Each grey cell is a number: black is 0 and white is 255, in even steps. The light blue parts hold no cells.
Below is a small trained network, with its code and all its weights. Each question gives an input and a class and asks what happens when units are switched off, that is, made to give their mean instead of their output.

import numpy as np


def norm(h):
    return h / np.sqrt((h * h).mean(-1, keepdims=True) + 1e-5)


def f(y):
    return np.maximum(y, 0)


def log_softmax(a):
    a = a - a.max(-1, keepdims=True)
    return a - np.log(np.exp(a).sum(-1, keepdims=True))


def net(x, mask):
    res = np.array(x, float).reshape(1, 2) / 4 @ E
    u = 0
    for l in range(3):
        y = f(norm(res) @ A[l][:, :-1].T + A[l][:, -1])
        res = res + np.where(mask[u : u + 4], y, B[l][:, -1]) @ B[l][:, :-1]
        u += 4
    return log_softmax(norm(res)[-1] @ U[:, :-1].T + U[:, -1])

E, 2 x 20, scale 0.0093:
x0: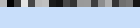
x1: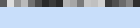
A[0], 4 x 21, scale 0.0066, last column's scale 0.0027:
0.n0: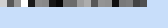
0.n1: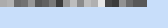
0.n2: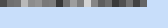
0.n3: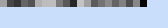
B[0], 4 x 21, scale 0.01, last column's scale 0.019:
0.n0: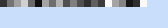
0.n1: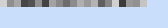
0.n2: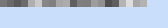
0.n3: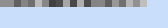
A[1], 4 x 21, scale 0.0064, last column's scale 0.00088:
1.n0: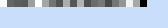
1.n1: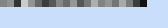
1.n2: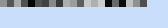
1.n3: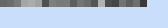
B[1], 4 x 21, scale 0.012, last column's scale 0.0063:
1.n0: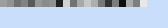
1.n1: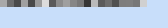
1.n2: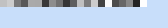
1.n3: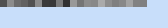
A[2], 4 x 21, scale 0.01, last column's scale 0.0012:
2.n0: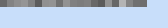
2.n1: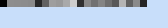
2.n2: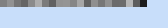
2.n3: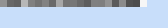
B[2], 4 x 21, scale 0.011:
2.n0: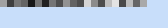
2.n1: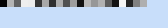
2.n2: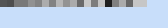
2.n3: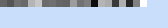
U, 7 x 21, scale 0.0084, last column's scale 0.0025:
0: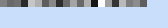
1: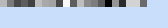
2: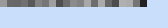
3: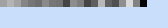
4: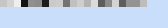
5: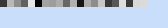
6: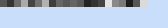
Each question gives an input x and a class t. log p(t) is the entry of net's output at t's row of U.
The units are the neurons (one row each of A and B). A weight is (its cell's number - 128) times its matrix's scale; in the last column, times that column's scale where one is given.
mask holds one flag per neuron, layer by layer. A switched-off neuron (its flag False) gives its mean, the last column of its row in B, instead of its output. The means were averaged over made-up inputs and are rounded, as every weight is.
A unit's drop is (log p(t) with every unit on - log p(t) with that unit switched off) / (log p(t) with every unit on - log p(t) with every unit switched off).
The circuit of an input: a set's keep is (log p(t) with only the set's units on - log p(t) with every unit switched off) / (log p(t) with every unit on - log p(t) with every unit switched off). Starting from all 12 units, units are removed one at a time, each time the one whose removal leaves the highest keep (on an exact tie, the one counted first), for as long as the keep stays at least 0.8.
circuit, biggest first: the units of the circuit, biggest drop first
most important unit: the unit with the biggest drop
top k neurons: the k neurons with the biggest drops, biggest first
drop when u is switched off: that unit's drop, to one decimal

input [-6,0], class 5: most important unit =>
0.n1
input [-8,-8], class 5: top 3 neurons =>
[0.n1 0.n3 1.n2]
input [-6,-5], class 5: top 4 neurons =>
[0.n1 0.n3 1.n2 0.n2]
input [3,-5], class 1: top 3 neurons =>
[0.n3 0.n0 1.n0]
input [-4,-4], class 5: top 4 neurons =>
[0.n3 0.n1 0.n2 1.n0]
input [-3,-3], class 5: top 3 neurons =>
[0.n3 0.n1 0.n2]
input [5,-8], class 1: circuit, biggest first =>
[0.n3 1.n0]
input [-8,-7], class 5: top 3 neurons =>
[0.n1 0.n3 1.n2]
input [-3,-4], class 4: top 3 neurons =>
[0.n0 0.n3 0.n2]
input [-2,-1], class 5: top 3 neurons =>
[0.n3 0.n1 0.n2]
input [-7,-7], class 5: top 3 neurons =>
[0.n1 0.n3 1.n2]
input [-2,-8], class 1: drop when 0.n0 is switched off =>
1.2
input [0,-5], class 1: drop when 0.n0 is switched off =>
1.0
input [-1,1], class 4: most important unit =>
0.n0
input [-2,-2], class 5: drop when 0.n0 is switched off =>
0.1
